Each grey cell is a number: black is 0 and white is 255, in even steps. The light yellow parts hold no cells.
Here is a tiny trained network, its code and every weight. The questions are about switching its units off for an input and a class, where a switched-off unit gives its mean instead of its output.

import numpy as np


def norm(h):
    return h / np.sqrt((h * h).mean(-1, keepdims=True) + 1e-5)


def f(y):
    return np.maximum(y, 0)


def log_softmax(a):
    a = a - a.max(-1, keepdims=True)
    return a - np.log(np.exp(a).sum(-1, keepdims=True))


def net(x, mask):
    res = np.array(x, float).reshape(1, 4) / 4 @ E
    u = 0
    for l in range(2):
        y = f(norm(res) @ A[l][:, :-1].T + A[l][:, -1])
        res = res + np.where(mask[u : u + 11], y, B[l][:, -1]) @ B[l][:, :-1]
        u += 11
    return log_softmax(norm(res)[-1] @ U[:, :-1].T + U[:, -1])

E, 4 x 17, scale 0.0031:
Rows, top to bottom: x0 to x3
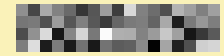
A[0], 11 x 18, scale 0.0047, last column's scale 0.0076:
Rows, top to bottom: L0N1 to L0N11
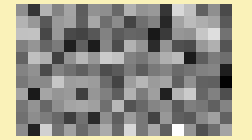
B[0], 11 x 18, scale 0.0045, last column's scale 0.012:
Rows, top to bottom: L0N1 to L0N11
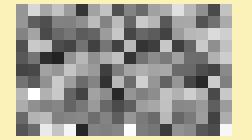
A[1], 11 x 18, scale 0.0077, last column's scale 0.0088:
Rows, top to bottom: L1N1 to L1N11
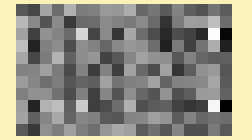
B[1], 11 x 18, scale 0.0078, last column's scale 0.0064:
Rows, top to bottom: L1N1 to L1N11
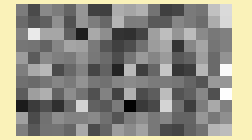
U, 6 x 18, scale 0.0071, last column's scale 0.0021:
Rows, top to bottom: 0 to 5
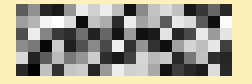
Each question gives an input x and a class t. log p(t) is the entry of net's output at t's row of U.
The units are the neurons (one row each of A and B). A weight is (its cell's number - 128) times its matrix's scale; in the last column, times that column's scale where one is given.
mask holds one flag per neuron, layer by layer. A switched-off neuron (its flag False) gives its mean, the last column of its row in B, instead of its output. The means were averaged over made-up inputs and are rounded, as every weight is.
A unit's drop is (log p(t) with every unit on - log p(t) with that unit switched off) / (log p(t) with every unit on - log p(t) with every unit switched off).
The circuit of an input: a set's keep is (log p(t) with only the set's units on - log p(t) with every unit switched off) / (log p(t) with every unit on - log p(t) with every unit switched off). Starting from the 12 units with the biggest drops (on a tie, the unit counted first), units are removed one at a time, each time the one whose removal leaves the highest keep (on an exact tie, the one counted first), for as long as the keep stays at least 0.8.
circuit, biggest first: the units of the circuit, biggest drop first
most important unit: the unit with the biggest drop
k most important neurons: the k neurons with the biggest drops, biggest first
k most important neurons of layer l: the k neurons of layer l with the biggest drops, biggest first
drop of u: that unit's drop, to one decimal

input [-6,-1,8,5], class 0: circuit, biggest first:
(L0N5 L1N6)
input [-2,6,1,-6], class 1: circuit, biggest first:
(L1N6)
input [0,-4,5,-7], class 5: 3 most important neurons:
(L1N1 L0N5 L1N11)
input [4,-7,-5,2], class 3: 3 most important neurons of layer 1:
(L1N2 L1N8 L1N6)
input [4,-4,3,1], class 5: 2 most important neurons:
(L1N1 L0N5)
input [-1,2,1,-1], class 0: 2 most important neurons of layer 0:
(L0N11 L0N4)
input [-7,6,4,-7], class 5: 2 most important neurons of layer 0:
(L0N8 L0N1)
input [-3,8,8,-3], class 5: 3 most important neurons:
(L0N8 L0N1 L0N3)
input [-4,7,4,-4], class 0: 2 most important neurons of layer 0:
(L0N11 L0N9)
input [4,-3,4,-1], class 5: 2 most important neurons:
(L1N1 L0N5)
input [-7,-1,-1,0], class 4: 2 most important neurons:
(L0N9 L0N3)
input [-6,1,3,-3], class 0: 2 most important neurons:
(L0N11 L0N9)
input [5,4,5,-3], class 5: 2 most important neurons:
(L1N1 L1N11)
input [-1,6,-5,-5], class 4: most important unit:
L0N11
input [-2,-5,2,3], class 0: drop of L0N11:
0.7
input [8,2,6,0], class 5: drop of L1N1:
0.1
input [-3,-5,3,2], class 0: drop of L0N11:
0.6
